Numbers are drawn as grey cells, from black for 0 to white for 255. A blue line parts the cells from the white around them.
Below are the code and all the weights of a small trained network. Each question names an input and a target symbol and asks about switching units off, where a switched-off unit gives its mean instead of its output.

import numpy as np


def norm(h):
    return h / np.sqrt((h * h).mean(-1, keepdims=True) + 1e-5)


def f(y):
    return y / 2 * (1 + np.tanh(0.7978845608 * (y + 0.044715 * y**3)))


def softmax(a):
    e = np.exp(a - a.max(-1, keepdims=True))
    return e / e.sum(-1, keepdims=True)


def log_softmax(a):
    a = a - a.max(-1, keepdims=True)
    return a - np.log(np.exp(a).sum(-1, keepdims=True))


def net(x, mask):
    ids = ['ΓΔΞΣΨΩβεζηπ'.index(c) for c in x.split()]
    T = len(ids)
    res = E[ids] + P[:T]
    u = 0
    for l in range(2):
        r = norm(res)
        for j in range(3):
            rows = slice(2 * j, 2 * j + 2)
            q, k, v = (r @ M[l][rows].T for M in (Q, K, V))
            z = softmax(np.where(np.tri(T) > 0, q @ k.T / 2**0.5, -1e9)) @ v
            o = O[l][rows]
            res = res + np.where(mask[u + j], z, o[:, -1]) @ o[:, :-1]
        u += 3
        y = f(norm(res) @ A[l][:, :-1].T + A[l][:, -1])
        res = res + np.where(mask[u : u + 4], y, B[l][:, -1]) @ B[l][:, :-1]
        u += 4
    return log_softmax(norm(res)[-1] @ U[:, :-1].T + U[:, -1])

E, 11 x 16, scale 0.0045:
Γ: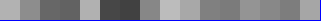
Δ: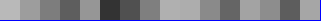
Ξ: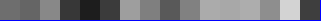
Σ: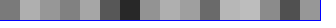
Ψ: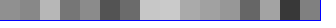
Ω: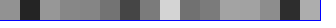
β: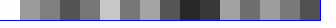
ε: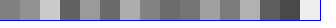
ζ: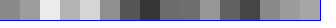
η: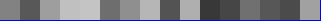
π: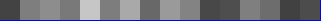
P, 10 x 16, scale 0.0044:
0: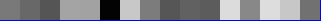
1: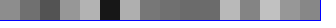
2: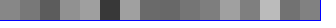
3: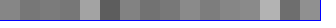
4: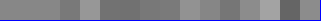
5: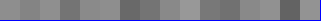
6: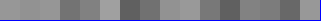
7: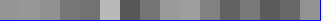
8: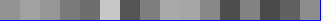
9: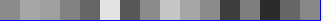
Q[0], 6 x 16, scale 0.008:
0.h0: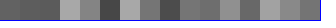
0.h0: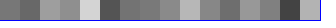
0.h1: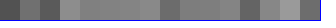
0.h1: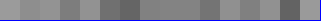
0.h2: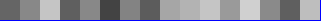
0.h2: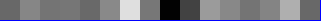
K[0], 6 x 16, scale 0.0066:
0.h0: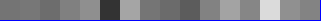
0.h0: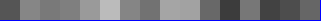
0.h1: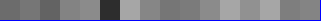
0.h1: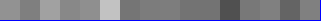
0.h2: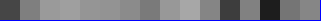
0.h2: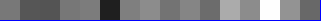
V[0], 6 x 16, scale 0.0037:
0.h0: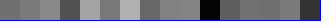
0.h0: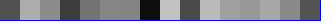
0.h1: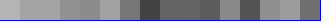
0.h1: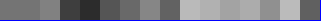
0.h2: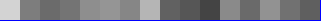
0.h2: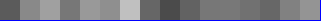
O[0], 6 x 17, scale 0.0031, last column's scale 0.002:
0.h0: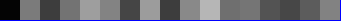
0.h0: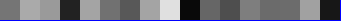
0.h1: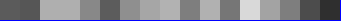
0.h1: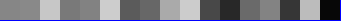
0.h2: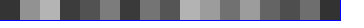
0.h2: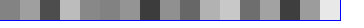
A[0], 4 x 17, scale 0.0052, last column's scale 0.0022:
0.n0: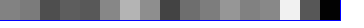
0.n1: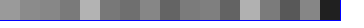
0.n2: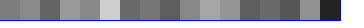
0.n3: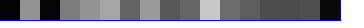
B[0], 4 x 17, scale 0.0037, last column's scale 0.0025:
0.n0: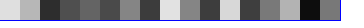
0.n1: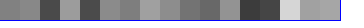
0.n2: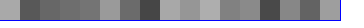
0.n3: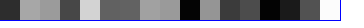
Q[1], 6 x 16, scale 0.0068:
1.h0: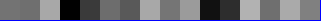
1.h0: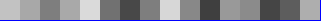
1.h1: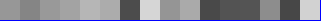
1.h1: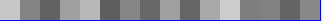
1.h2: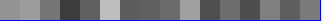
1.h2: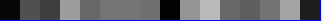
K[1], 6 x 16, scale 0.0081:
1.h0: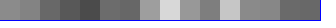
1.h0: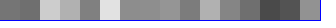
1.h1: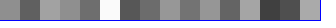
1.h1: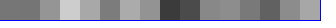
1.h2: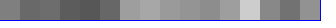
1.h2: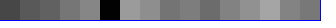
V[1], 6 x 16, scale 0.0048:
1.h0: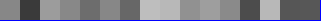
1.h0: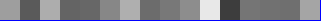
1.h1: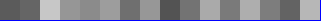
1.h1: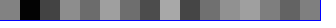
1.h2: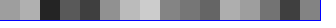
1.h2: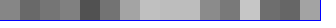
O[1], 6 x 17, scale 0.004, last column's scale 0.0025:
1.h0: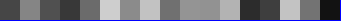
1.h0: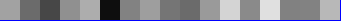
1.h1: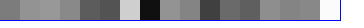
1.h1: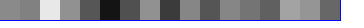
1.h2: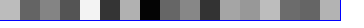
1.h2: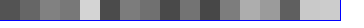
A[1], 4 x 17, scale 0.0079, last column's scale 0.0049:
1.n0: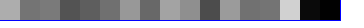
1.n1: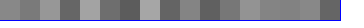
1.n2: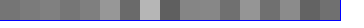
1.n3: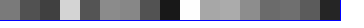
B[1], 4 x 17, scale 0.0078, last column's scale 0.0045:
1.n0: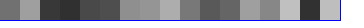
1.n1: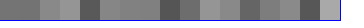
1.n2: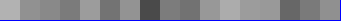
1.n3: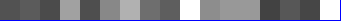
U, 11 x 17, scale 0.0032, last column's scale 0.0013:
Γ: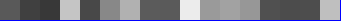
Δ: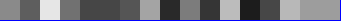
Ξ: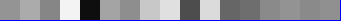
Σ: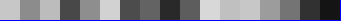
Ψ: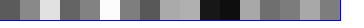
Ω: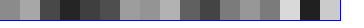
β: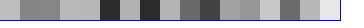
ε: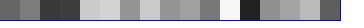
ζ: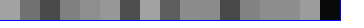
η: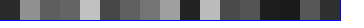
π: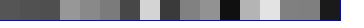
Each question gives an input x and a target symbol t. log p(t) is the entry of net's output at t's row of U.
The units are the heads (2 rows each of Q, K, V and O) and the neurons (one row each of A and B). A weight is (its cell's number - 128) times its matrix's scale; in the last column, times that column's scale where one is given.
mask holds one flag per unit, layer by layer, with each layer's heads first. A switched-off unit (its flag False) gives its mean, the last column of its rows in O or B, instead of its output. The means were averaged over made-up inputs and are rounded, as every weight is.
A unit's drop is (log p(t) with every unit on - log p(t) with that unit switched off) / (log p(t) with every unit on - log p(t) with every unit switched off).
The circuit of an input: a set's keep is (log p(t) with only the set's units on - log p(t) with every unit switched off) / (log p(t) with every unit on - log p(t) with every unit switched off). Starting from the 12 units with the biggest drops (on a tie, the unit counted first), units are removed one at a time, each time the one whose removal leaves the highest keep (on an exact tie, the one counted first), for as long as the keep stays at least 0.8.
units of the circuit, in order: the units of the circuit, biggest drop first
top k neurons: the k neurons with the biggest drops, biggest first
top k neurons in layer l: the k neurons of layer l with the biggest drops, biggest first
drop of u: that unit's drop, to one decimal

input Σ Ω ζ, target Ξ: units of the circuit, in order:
[1.h2]
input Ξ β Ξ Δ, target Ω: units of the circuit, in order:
[1.h2 0.h2 1.n0]
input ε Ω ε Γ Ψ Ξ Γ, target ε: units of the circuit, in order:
[1.h0 1.n3]
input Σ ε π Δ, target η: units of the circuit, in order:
[0.h0 0.n3]
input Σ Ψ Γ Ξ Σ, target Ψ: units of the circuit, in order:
[1.h0 1.n3]
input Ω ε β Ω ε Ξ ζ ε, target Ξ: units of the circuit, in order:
[1.h2 1.n3]
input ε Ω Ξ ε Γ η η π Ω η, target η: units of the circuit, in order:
[0.n3 0.h0 1.n3]
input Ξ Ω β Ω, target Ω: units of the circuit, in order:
[1.h2 1.n0 1.h0]
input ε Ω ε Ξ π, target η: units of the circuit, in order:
[0.h0 0.n3]
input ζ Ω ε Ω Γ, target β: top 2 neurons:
[1.n3 1.n0]
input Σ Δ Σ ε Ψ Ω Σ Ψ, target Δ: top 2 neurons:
[1.n3 1.n1]
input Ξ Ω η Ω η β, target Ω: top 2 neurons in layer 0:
[0.n0 0.n3]
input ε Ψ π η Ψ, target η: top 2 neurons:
[0.n3 1.n3]
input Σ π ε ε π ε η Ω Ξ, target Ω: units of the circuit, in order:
[1.n0]
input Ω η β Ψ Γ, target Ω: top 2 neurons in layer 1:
[1.n0 1.n3]
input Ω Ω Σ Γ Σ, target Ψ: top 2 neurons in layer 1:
[1.n3 1.n0]
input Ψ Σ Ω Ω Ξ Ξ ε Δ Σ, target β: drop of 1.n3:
0.1
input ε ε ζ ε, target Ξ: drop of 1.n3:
0.1
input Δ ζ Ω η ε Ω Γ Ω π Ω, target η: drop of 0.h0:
1.4
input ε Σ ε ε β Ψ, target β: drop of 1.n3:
0.1
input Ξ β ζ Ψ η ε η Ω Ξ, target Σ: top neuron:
[1.n2]
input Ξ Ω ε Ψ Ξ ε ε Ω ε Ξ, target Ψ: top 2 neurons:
[0.n0 1.n3]
